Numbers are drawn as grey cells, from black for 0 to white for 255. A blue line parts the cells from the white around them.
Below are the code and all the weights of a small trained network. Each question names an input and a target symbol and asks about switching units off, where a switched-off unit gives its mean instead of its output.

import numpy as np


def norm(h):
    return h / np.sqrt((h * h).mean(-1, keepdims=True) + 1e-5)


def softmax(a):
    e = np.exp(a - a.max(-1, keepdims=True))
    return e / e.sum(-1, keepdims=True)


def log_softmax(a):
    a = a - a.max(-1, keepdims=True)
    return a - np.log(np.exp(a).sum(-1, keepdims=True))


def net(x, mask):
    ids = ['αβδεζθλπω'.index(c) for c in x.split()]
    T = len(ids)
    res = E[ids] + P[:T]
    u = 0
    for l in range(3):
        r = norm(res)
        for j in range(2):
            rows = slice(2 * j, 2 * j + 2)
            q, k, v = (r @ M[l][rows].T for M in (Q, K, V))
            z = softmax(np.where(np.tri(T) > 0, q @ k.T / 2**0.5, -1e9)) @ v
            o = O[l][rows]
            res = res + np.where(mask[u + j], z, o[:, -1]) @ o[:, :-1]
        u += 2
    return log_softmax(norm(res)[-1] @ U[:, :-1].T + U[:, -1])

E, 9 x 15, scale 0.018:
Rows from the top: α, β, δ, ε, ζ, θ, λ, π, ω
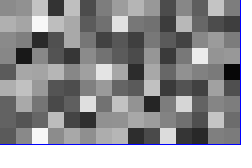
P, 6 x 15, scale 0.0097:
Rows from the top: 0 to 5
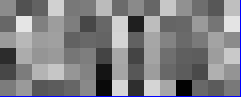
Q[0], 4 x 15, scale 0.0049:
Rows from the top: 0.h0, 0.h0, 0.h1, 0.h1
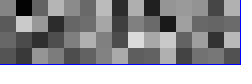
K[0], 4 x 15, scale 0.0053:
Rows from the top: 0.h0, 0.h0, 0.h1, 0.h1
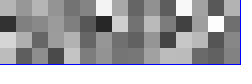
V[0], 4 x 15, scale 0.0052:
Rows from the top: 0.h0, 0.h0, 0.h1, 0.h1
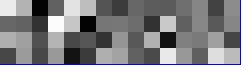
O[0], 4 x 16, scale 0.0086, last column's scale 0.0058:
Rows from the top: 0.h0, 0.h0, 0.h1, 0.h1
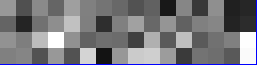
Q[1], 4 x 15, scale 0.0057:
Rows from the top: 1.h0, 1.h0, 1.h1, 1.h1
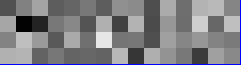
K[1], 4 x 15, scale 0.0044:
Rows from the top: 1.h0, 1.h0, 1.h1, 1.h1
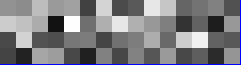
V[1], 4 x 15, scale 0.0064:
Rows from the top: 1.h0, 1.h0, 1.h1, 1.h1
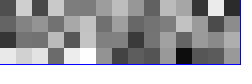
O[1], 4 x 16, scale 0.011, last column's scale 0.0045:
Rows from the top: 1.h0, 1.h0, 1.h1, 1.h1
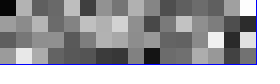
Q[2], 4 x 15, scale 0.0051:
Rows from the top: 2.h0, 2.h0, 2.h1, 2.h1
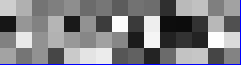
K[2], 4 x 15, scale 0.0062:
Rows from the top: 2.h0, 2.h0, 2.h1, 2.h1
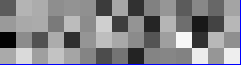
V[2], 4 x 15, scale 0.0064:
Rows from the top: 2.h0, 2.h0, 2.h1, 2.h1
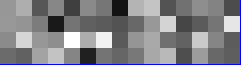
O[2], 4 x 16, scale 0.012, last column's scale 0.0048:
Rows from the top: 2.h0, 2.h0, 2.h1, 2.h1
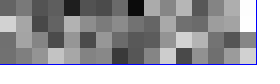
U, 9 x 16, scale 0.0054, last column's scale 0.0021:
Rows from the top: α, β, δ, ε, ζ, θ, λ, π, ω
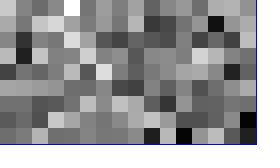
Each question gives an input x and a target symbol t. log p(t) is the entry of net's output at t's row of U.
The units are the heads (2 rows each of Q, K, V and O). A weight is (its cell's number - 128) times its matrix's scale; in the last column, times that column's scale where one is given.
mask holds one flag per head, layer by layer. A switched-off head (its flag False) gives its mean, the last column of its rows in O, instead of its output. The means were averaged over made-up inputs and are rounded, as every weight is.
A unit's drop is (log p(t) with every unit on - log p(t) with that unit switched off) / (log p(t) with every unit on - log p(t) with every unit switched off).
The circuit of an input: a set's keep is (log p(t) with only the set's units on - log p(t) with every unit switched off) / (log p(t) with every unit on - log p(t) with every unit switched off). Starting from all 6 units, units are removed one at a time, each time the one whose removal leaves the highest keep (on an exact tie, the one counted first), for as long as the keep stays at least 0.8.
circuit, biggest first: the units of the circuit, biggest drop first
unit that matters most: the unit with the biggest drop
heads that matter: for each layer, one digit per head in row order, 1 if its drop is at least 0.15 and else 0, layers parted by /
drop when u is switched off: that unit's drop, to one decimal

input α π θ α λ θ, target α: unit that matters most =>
2.h0
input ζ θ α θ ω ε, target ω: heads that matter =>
00 / 01 / 10
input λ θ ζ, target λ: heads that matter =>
01 / 00 / 01
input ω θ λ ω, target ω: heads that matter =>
01 / 01 / 00
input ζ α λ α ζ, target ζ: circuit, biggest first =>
(1.h0 2.h1 0.h1)
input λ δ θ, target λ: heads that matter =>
00 / 00 / 01
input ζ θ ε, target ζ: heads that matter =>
00 / 00 / 01
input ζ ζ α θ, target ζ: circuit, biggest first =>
(2.h1 1.h0)
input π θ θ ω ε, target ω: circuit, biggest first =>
(1.h1 0.h1)
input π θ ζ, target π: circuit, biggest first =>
(0.h1 1.h0)
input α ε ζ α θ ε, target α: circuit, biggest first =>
(2.h0 1.h1 0.h1)
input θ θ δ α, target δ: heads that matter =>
10 / 00 / 00
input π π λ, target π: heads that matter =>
00 / 00 / 00
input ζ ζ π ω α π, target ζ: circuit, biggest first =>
(2.h1 1.h0 0.h1)
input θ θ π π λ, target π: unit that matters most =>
0.h0
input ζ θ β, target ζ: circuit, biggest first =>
(2.h1 1.h0)
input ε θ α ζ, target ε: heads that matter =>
00 / 10 / 00
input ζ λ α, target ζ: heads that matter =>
00 / 10 / 01
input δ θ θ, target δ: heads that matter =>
10 / 00 / 00
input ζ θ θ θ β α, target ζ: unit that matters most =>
2.h1
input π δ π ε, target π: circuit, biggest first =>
(1.h1 0.h0)
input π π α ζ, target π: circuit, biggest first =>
(0.h1 0.h0)
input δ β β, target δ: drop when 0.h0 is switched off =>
1.0
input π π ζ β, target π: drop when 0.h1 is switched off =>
0.1
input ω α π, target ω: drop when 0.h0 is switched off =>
-0.1
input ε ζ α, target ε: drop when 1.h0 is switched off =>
0.8
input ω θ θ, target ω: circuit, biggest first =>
(1.h1)
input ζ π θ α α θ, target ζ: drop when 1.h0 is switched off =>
0.2
